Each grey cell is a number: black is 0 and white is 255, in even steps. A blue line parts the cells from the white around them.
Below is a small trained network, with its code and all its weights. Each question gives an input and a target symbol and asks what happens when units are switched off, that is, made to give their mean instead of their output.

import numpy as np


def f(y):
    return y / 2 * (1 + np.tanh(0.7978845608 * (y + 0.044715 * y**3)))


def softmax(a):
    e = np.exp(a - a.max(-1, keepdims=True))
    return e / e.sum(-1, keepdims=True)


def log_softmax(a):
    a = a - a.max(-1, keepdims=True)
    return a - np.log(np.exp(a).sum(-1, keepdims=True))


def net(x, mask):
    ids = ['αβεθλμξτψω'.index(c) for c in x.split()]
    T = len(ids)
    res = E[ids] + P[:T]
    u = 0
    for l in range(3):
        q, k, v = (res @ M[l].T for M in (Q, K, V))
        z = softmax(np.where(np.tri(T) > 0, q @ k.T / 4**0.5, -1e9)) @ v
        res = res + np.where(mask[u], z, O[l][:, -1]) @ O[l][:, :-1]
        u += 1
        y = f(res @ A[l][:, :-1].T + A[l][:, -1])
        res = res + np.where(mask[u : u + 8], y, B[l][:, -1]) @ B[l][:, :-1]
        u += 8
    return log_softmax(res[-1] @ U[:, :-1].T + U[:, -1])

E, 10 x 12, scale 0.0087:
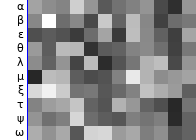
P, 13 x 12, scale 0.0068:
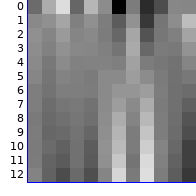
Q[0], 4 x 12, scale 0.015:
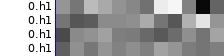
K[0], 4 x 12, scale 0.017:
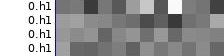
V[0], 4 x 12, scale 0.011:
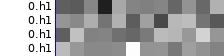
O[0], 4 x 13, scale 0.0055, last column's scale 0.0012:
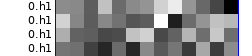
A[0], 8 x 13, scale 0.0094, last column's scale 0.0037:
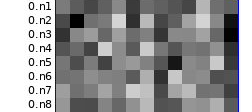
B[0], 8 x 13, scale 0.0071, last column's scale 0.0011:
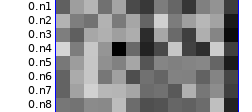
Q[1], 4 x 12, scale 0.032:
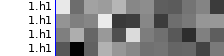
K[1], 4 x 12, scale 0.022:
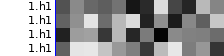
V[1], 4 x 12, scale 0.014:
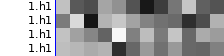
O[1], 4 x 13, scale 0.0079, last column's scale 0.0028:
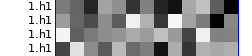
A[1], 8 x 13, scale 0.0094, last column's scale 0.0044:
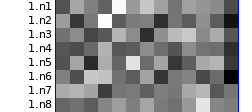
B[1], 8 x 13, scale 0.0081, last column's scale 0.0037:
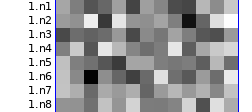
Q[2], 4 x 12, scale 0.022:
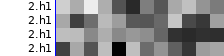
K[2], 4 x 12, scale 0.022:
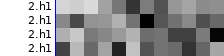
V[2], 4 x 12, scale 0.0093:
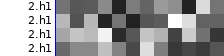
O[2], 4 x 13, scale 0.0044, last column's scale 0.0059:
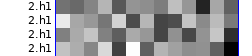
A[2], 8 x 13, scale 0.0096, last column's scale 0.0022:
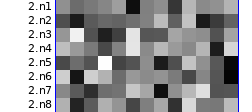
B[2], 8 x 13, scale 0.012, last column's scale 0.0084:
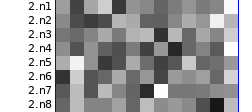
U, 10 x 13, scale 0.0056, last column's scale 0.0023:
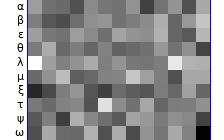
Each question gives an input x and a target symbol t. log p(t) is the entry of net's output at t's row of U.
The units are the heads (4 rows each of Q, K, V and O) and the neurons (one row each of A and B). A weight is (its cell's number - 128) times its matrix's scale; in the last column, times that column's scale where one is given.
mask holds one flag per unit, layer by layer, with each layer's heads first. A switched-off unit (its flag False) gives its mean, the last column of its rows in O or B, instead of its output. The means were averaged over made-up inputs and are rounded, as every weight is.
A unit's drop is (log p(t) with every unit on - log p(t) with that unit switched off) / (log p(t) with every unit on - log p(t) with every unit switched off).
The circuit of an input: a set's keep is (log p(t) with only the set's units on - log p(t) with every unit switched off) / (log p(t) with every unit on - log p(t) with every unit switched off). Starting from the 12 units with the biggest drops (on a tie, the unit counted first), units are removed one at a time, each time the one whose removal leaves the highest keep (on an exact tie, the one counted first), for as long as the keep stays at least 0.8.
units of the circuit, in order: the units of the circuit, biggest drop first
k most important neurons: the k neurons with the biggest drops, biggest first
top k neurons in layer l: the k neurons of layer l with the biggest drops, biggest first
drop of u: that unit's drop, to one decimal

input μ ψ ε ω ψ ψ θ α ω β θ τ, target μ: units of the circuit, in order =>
[1.h1]
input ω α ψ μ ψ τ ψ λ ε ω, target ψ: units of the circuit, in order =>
[2.n7, 1.h1, 0.h1]
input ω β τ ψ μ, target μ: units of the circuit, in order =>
[0.h1, 1.h1]
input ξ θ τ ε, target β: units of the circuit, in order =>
[2.n2, 0.h1, 1.h1]
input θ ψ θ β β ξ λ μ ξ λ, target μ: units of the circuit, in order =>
[1.h1, 0.h1, 0.n8]
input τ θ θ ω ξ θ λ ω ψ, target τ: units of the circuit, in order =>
[2.h1, 1.h1, 2.n3]
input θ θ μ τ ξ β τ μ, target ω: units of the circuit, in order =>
[1.h1, 0.n4]
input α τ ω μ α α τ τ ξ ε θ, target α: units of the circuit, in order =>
[1.n2, 1.h1, 2.n4, 2.h1]
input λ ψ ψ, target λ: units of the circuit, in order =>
[1.h1, 1.n2, 1.n4]
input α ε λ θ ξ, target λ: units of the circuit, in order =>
[0.h1, 1.h1]
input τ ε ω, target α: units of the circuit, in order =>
[2.n4, 0.h1, 1.h1]
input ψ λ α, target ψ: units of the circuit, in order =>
[1.h1, 2.h1, 1.n4, 1.n6]
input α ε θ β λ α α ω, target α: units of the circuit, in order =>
[0.h1, 2.n4, 1.h1]
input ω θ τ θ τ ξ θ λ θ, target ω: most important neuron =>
[2.n6]
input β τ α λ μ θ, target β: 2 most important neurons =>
[2.n2, 0.n3]
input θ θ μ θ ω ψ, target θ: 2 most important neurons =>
[2.n5, 1.n2]
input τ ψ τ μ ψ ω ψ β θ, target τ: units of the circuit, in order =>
[2.h1, 2.n3, 1.h1]
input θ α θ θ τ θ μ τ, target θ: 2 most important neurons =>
[2.n5, 1.n2]
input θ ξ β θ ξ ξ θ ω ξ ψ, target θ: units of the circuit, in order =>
[1.h1, 2.n5, 1.n2]
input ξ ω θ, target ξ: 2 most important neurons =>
[1.n7, 2.n1]
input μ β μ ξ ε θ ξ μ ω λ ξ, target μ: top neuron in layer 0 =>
[0.n7]
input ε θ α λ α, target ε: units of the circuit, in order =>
[2.n8, 1.h1]
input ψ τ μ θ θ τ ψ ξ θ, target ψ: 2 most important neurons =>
[1.n2, 1.n4]
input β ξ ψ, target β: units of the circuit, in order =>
[2.n2, 0.h1, 2.h1, 0.n3]
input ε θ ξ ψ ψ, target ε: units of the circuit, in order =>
[1.h1, 2.n8]
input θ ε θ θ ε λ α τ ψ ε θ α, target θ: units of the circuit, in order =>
[1.h1, 2.n5, 1.n2]
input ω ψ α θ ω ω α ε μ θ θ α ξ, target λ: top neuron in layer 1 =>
[1.n7]
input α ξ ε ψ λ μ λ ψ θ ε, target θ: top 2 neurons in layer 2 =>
[2.n5, 2.n7]
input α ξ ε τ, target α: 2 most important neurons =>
[1.n2, 2.n4]
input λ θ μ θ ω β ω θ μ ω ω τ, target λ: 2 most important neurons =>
[1.n2, 1.n4]
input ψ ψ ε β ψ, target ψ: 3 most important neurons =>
[1.n2, 1.n4, 1.n6]
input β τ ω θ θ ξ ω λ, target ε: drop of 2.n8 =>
0.6
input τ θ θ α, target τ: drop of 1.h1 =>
0.4
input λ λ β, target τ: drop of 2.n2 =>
0.0
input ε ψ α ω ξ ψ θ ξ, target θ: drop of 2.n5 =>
1.0
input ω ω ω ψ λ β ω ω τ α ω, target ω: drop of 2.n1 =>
0.1
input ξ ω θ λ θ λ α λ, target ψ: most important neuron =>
[2.n7]
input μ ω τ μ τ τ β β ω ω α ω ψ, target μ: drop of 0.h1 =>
0.1
